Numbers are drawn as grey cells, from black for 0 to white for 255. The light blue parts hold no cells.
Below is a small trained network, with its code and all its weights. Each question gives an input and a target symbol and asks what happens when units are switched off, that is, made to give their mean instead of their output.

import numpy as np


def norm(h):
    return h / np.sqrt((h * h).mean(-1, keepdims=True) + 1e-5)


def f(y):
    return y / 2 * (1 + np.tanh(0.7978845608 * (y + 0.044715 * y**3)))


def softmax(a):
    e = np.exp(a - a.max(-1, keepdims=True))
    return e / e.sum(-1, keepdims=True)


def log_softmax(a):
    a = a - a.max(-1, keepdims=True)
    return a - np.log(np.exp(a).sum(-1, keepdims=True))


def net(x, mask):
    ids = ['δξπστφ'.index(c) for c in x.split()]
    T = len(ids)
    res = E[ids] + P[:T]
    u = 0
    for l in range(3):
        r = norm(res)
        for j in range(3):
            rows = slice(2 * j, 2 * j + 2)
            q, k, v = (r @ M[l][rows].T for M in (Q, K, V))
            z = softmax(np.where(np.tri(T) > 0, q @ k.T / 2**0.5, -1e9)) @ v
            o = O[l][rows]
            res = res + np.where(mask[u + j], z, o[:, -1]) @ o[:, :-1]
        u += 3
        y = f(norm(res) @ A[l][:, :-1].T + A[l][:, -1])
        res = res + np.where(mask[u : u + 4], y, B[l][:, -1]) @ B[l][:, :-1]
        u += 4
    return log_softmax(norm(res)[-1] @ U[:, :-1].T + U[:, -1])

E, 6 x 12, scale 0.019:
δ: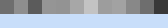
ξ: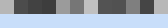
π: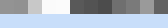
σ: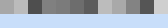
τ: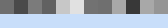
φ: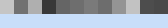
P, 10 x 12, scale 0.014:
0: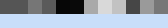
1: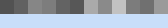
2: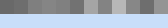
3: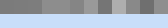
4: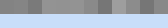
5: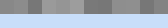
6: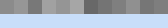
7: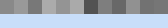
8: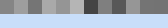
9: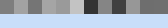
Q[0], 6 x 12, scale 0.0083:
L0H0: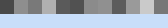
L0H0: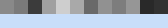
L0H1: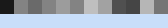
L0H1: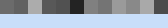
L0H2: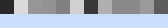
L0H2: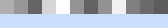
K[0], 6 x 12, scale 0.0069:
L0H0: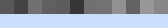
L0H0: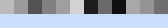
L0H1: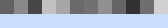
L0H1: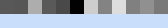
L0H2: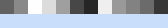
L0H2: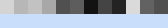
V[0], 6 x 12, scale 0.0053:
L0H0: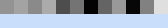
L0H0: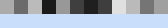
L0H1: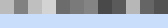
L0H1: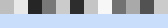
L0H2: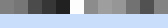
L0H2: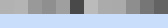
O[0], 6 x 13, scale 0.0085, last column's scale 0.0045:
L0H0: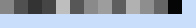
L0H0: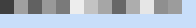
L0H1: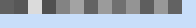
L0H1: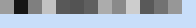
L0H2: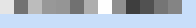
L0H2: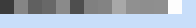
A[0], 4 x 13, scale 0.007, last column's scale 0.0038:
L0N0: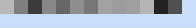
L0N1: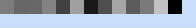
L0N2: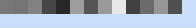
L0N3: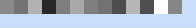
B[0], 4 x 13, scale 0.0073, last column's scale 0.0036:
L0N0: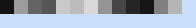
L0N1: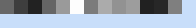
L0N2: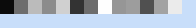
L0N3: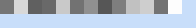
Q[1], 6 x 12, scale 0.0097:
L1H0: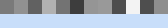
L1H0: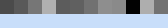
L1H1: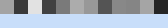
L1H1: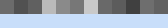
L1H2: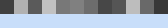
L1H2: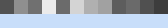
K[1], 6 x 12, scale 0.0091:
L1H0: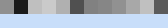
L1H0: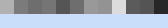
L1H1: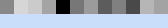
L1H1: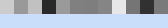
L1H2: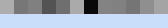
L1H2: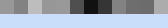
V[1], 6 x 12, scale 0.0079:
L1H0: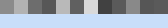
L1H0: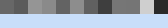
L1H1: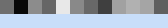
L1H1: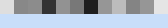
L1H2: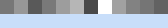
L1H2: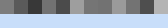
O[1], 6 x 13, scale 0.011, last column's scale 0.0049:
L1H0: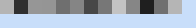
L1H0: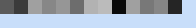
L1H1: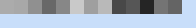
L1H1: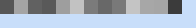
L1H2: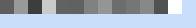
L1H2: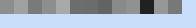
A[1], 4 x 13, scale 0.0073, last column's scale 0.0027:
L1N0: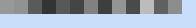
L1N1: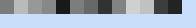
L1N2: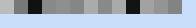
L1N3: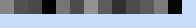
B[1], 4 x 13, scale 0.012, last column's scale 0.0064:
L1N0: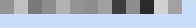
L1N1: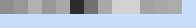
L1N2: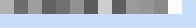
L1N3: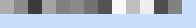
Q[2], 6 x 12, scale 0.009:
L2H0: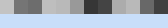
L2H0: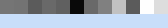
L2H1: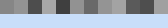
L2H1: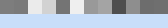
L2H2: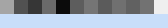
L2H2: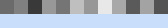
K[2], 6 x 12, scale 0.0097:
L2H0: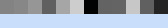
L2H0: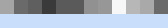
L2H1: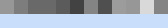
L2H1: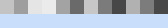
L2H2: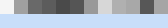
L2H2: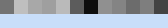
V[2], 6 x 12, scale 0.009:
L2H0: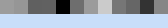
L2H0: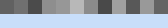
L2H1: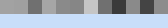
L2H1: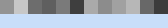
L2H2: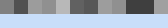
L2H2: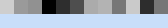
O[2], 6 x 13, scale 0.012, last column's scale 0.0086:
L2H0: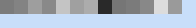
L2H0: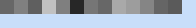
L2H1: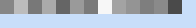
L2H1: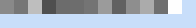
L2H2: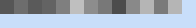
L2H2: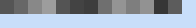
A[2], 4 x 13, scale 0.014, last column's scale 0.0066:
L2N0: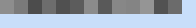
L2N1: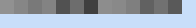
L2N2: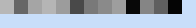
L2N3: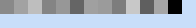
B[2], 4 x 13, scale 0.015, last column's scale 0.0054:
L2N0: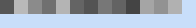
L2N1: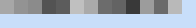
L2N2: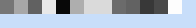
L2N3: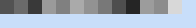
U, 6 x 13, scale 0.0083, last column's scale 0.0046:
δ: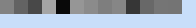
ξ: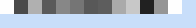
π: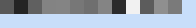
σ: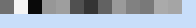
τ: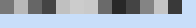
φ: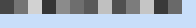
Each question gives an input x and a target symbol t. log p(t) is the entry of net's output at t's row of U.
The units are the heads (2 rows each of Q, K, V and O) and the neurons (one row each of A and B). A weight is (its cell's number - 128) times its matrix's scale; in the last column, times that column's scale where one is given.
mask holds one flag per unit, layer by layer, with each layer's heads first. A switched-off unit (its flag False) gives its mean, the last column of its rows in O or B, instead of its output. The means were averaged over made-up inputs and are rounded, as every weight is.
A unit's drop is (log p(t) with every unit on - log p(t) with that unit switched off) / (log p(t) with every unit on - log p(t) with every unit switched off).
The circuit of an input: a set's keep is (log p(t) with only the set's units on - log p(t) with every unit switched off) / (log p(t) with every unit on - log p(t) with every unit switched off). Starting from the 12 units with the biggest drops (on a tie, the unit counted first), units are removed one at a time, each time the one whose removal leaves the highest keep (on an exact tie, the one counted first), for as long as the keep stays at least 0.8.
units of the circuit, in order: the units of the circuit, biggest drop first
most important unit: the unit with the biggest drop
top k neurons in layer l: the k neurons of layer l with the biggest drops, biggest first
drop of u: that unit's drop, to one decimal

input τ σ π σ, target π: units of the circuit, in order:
[L1H0 L0H2]
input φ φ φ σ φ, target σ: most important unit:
L1H0
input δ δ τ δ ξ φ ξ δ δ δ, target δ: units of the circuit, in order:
[L0H0 L2N2]
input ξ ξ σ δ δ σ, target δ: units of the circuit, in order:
[L1H1 L2N2]
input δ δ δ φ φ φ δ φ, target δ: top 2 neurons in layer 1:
[L1N2 L1N0]
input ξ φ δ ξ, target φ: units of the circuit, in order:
[L2H2 L2N0]
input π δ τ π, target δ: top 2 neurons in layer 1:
[L1N3 L1N2]
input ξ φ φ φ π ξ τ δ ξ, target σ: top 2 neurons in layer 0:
[L0N2 L0N3]
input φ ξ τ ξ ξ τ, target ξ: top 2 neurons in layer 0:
[L0N2 L0N0]
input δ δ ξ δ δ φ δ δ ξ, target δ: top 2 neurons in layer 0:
[L0N3 L0N0]
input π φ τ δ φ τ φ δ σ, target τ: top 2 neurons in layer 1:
[L1N3 L1N2]
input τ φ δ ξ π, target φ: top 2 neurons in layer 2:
[L2N2 L2N1]
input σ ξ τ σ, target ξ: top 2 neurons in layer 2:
[L2N3 L2N2]
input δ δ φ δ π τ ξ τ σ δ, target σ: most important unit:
L0H2
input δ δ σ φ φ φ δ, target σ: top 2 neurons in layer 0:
[L0N0 L0N2]
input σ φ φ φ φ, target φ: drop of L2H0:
0.1
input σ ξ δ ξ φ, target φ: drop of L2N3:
0.2
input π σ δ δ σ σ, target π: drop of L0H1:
0.2
